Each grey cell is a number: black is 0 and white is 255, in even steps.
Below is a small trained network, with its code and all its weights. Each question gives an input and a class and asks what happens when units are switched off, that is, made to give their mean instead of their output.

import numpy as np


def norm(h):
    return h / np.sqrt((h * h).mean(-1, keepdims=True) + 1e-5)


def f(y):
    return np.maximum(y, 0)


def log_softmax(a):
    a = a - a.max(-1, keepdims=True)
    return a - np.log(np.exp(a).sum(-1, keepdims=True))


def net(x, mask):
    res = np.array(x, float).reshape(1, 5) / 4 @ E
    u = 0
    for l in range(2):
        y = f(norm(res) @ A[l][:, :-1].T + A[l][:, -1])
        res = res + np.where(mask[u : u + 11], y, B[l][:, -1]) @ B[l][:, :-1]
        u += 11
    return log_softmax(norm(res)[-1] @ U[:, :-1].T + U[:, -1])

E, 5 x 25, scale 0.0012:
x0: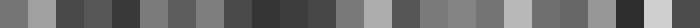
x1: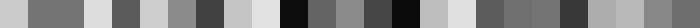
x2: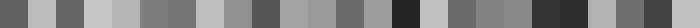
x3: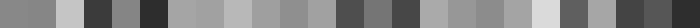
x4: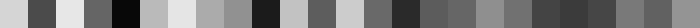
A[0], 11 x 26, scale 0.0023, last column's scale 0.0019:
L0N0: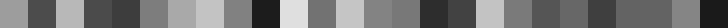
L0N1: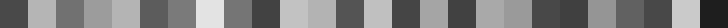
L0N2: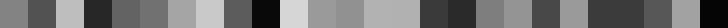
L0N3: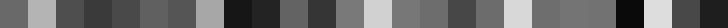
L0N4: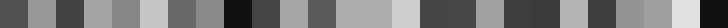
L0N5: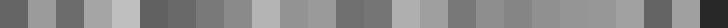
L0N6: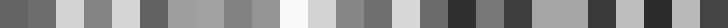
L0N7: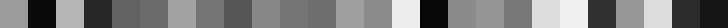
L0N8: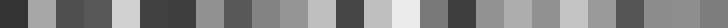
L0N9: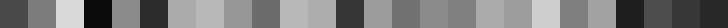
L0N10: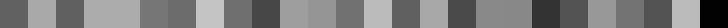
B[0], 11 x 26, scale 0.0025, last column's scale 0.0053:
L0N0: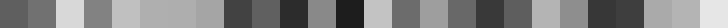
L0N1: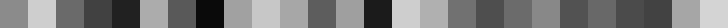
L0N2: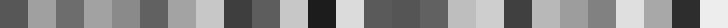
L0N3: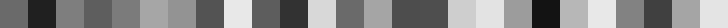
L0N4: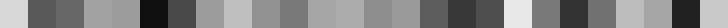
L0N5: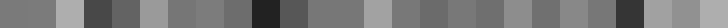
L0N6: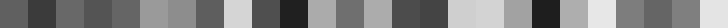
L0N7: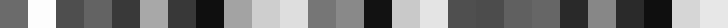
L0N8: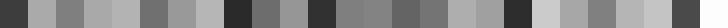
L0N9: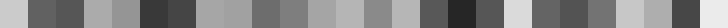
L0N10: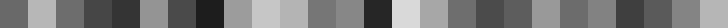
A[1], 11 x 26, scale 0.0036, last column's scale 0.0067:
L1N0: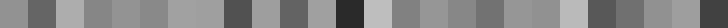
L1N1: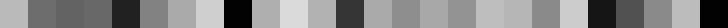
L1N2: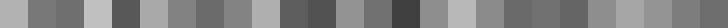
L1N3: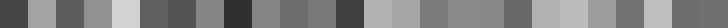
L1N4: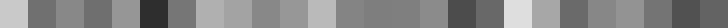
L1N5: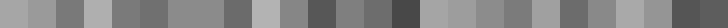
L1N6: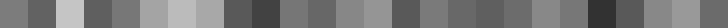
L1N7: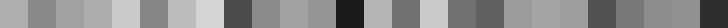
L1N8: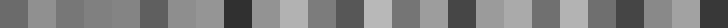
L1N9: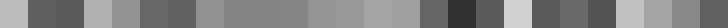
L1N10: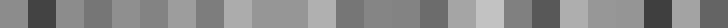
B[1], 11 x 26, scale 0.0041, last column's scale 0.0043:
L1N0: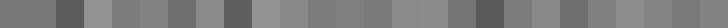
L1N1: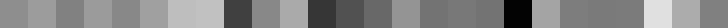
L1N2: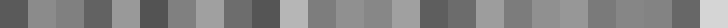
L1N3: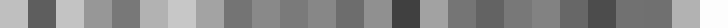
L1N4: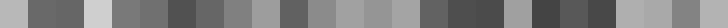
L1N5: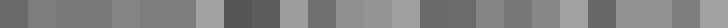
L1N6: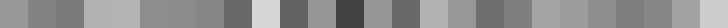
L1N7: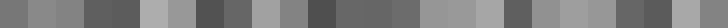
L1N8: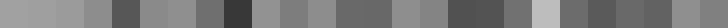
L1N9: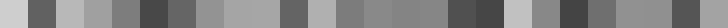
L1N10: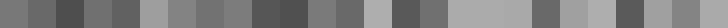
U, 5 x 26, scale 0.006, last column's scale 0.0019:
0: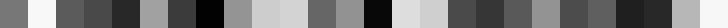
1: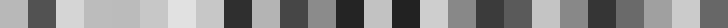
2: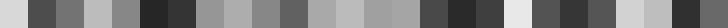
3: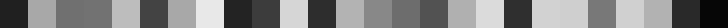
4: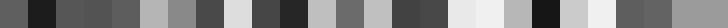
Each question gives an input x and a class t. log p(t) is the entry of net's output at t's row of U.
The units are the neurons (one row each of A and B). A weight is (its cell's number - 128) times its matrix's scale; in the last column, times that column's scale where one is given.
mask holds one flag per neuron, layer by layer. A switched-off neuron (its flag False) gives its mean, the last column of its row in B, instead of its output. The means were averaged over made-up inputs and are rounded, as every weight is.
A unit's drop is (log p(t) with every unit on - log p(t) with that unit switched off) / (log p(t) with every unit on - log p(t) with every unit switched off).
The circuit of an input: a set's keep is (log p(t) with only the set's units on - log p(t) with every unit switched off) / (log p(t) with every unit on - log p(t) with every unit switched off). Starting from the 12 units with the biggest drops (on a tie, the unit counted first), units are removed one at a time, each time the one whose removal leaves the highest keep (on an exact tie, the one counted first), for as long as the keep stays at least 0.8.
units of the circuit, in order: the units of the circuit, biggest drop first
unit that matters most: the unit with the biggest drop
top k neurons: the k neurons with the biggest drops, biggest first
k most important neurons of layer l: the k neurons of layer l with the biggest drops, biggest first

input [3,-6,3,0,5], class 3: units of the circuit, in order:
(L0N2)
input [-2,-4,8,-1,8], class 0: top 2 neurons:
(L0N1 L0N10)
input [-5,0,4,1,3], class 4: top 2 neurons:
(L0N6 L0N7)
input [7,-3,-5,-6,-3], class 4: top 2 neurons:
(L0N3 L0N9)
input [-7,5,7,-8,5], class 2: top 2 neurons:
(L0N7 L0N3)
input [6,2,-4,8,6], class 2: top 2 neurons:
(L0N9 L1N4)
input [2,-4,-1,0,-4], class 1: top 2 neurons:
(L0N8 L1N3)
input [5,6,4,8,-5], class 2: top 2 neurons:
(L0N0 L0N8)
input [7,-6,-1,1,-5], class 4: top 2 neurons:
(L0N3 L0N0)
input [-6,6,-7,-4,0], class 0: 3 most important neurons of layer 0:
(L0N3 L0N2 L0N8)
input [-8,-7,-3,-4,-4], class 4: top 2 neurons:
(L0N6 L1N10)
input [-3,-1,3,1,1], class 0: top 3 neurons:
(L0N1 L0N10 L0N3)
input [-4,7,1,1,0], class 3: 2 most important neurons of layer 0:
(L0N9 L0N3)
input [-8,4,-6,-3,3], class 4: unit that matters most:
L1N10
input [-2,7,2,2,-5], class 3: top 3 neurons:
(L0N9 L0N0 L0N3)
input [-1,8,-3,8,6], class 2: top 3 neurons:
(L0N8 L0N2 L0N0)
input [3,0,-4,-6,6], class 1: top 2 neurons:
(L0N0 L0N9)
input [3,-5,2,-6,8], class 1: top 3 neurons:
(L0N0 L1N6 L0N9)
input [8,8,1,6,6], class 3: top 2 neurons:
(L1N2 L0N6)
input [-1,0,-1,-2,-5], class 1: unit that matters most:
L1N3
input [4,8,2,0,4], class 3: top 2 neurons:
(L0N9 L1N2)
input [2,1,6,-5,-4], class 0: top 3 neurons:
(L0N10 L0N9 L0N1)
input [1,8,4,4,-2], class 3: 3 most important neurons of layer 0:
(L0N9 L0N4 L0N3)
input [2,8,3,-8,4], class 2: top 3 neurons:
(L0N8 L0N2 L1N9)
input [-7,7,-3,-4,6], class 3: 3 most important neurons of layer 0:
(L0N3 L0N9 L0N6)
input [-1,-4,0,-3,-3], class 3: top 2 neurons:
(L0N8 L0N9)
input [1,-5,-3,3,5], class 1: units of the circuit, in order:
(L0N0)
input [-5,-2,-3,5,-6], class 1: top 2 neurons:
(L0N8 L1N3)
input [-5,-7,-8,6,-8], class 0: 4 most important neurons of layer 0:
(L0N7 L0N0 L0N2 L0N9)
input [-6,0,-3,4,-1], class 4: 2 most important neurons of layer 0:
(L0N6 L0N4)
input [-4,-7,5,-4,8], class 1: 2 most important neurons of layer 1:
(L1N6 L1N2)
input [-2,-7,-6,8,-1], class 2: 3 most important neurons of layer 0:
(L0N9 L0N1 L0N10)
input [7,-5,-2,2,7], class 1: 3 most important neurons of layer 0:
(L0N0 L0N6 L0N2)
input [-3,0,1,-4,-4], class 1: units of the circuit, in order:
(L1N3)
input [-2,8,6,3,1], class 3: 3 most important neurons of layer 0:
(L0N7 L0N9 L0N3)
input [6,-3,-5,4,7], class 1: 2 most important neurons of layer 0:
(L0N0 L0N6)
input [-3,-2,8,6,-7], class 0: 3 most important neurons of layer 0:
(L0N1 L0N10 L0N0)
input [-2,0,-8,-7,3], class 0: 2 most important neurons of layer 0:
(L0N7 L0N9)
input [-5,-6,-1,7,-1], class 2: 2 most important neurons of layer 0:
(L0N9 L0N3)
